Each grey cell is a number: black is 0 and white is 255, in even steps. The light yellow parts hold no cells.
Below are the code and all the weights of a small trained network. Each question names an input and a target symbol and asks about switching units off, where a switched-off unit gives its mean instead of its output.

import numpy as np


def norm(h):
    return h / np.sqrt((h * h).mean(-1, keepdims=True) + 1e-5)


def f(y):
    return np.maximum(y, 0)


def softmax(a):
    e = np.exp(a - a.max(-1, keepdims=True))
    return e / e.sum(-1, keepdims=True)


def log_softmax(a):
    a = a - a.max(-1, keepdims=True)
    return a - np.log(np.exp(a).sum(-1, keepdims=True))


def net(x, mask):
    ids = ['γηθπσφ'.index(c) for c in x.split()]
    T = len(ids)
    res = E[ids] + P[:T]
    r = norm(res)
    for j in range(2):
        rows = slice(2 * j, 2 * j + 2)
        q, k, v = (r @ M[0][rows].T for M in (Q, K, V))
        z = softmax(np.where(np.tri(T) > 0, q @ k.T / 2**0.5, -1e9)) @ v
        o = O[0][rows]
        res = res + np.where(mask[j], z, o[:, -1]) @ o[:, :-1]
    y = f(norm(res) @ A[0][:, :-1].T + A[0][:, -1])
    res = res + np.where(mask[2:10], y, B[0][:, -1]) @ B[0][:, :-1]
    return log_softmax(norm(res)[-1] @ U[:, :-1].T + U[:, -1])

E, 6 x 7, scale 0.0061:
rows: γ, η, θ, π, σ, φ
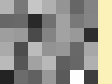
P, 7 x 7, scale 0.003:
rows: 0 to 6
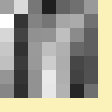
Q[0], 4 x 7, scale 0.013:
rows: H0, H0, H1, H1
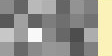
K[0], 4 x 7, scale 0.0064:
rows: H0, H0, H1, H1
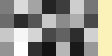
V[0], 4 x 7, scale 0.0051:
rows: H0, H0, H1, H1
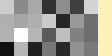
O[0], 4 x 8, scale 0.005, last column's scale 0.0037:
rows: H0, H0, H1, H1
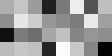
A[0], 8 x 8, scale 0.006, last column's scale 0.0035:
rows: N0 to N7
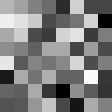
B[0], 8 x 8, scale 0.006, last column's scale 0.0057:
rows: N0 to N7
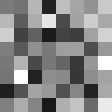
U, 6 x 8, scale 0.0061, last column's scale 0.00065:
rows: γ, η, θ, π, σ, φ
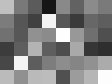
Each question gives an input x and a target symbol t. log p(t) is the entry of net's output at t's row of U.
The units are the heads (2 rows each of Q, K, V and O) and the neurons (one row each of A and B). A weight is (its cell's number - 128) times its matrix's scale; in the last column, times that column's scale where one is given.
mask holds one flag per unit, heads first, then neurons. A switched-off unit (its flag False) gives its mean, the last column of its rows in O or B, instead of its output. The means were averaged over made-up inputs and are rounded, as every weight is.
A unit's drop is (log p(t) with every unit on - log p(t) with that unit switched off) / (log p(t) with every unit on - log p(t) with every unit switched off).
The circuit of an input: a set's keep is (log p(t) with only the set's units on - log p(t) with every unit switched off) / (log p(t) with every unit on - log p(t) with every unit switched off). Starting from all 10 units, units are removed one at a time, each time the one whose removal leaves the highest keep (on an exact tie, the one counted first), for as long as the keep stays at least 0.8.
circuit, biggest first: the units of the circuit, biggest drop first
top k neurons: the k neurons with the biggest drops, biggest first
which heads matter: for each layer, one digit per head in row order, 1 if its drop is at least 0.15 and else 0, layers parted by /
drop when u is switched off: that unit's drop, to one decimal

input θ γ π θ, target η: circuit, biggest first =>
[N7]
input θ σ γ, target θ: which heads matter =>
01
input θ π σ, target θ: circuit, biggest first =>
[H1, N2]
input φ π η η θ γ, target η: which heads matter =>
11
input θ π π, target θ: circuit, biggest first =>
[H1, N2]
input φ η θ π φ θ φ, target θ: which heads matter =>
11
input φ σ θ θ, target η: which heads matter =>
11
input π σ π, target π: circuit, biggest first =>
[H1, H0, N6]
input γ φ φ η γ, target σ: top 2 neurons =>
[N5, N7]
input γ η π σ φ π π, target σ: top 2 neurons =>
[N5, N7]
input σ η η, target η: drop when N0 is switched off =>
0.2
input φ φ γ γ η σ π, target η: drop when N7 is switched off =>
-0.1
